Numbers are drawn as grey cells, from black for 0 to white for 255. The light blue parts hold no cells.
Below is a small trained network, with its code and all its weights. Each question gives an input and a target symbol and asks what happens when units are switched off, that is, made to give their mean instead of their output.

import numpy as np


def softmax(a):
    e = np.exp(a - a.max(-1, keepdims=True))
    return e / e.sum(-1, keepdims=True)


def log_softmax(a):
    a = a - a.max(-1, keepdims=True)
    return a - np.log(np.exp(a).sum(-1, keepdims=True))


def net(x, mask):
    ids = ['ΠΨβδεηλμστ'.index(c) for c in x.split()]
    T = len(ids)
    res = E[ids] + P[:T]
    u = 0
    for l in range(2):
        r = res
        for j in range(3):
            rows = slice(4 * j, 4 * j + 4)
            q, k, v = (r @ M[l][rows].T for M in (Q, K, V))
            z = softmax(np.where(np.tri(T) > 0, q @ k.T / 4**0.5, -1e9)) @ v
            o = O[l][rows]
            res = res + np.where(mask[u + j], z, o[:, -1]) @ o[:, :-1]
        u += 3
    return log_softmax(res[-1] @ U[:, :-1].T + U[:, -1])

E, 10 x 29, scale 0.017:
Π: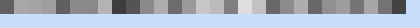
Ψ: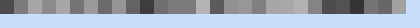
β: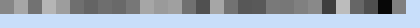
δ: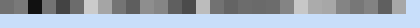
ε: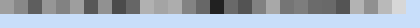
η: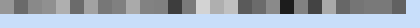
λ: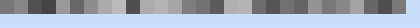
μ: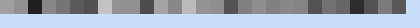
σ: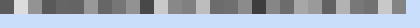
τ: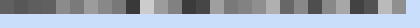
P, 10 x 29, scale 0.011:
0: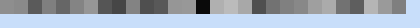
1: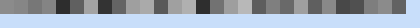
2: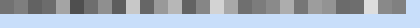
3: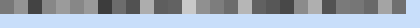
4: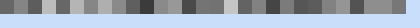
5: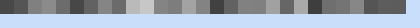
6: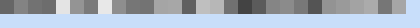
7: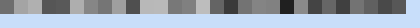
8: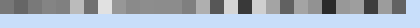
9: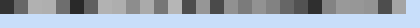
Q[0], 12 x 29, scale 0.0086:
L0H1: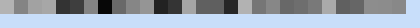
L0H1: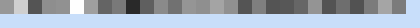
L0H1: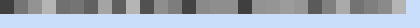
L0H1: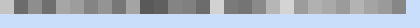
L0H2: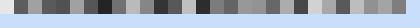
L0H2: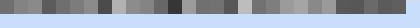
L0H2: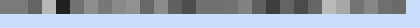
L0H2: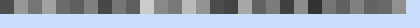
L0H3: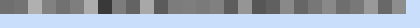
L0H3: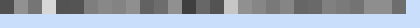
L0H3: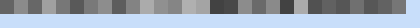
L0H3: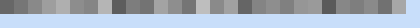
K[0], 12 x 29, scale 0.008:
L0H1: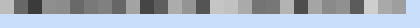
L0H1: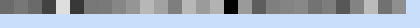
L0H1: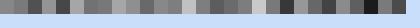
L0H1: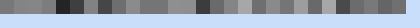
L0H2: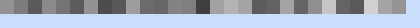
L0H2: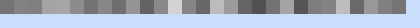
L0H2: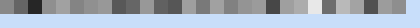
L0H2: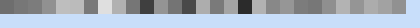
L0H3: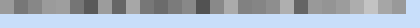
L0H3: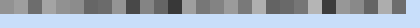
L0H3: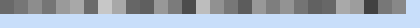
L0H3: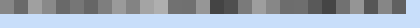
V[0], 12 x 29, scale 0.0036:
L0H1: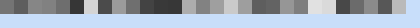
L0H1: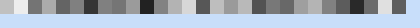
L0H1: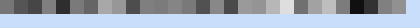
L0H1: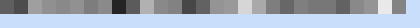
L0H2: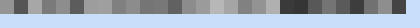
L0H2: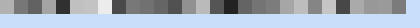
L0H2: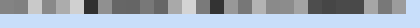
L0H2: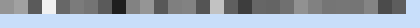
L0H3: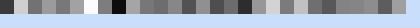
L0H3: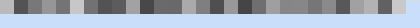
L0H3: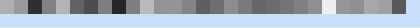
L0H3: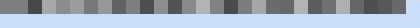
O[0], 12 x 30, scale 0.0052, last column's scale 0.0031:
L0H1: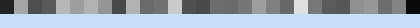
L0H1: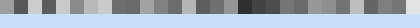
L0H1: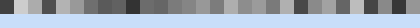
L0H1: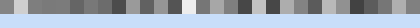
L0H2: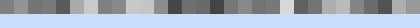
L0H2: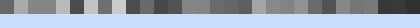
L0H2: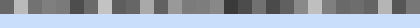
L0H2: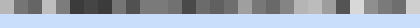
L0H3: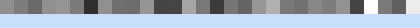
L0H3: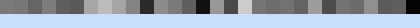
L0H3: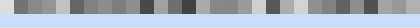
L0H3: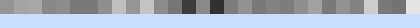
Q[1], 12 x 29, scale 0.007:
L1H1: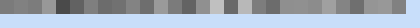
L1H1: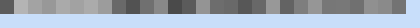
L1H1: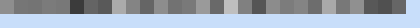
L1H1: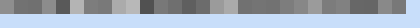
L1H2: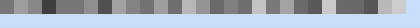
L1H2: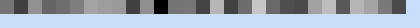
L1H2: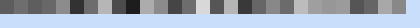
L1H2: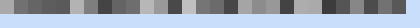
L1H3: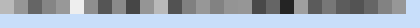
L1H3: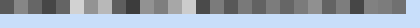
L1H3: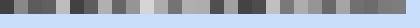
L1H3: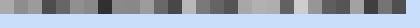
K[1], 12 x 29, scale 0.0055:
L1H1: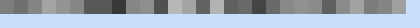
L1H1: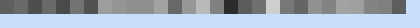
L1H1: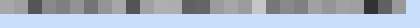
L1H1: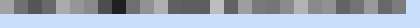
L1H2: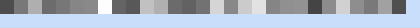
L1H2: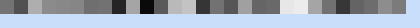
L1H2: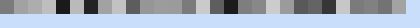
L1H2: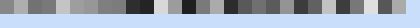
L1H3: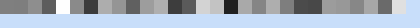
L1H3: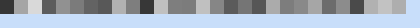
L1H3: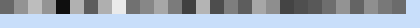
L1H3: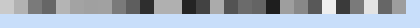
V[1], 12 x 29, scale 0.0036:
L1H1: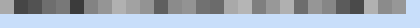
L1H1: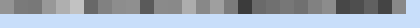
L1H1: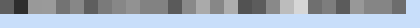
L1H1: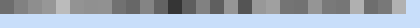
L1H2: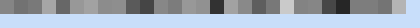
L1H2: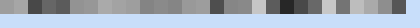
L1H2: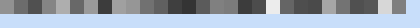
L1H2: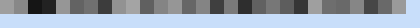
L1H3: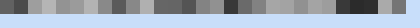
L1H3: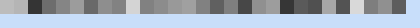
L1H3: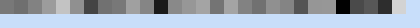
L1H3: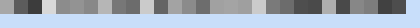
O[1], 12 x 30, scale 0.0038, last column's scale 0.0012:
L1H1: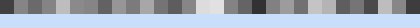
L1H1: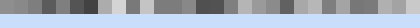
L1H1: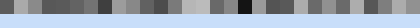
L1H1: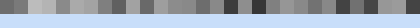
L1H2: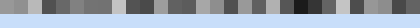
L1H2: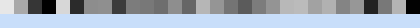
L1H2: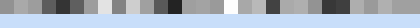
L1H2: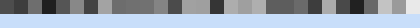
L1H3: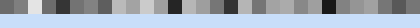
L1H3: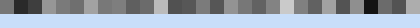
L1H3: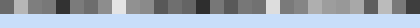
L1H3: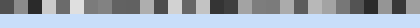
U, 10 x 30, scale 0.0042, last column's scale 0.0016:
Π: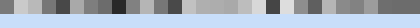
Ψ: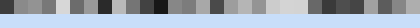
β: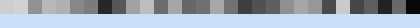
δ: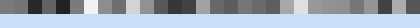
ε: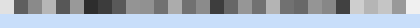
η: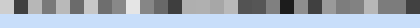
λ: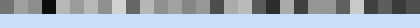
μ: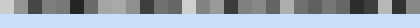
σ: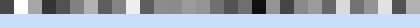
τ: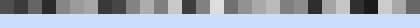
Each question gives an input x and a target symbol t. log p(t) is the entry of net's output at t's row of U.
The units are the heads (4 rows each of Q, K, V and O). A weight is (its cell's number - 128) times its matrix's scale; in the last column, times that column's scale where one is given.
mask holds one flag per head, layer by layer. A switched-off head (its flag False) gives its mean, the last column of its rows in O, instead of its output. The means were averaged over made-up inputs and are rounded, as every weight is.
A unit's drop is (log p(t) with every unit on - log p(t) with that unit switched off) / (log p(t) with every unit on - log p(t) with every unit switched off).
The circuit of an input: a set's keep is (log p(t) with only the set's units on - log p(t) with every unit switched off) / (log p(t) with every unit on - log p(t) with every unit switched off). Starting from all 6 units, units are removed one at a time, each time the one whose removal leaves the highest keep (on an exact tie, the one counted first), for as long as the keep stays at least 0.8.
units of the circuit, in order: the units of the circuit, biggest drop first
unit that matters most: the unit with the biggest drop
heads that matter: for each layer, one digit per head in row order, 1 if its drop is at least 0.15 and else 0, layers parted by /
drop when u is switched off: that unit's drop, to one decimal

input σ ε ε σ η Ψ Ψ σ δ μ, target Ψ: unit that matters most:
L0H2
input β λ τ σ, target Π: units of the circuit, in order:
[L0H1, L1H2, L0H3]
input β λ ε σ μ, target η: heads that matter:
100 / 001
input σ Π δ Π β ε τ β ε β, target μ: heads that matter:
111 / 000
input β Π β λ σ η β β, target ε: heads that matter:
110 / 000
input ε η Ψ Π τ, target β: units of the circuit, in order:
[L1H2, L0H2, L0H1]
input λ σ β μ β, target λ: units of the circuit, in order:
[L0H1, L0H3]
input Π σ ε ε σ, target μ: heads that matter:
111 / 000
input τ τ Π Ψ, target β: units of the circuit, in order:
[L1H2, L0H1]
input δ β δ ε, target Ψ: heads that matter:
110 / 000
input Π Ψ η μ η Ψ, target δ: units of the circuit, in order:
[L0H2, L0H1, L1H2]
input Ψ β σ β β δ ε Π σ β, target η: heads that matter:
111 / 001
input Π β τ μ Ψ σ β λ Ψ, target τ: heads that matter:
111 / 010
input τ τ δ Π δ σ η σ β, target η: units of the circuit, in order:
[L1H3, L0H1, L0H2]
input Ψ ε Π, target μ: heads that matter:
011 / 000
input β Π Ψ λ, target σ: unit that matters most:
L1H3
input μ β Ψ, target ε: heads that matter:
010 / 000
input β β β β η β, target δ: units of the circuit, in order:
[L0H1, L0H2, L1H2]
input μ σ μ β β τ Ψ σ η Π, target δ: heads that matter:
110 / 000
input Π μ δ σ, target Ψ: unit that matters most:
L0H2
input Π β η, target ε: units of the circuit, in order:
[L0H2, L1H3]
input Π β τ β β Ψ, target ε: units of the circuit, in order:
[L0H2, L0H1]
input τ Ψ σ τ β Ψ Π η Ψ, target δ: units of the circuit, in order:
[L0H1, L0H2, L1H2]
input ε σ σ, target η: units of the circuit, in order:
[L1H3, L0H1]
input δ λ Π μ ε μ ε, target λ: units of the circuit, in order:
[L0H1, L0H2, L0H3]
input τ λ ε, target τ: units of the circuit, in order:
[L0H3, L0H2, L0H1]
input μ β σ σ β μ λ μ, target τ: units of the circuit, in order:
[L0H3, L0H2, L1H2]
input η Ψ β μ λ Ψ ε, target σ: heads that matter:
010 / 001
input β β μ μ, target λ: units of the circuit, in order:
[L0H1, L0H3]
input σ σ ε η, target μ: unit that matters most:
L0H3
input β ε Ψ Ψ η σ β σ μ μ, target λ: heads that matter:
101 / 000
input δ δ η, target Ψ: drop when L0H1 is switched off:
0.5
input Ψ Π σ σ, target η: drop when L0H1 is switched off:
0.2
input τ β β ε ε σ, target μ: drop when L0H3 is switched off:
0.1
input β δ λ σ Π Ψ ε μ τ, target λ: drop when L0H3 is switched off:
0.1
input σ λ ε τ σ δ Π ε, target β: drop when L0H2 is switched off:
0.2
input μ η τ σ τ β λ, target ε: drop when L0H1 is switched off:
0.3
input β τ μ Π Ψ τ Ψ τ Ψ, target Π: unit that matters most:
L0H1
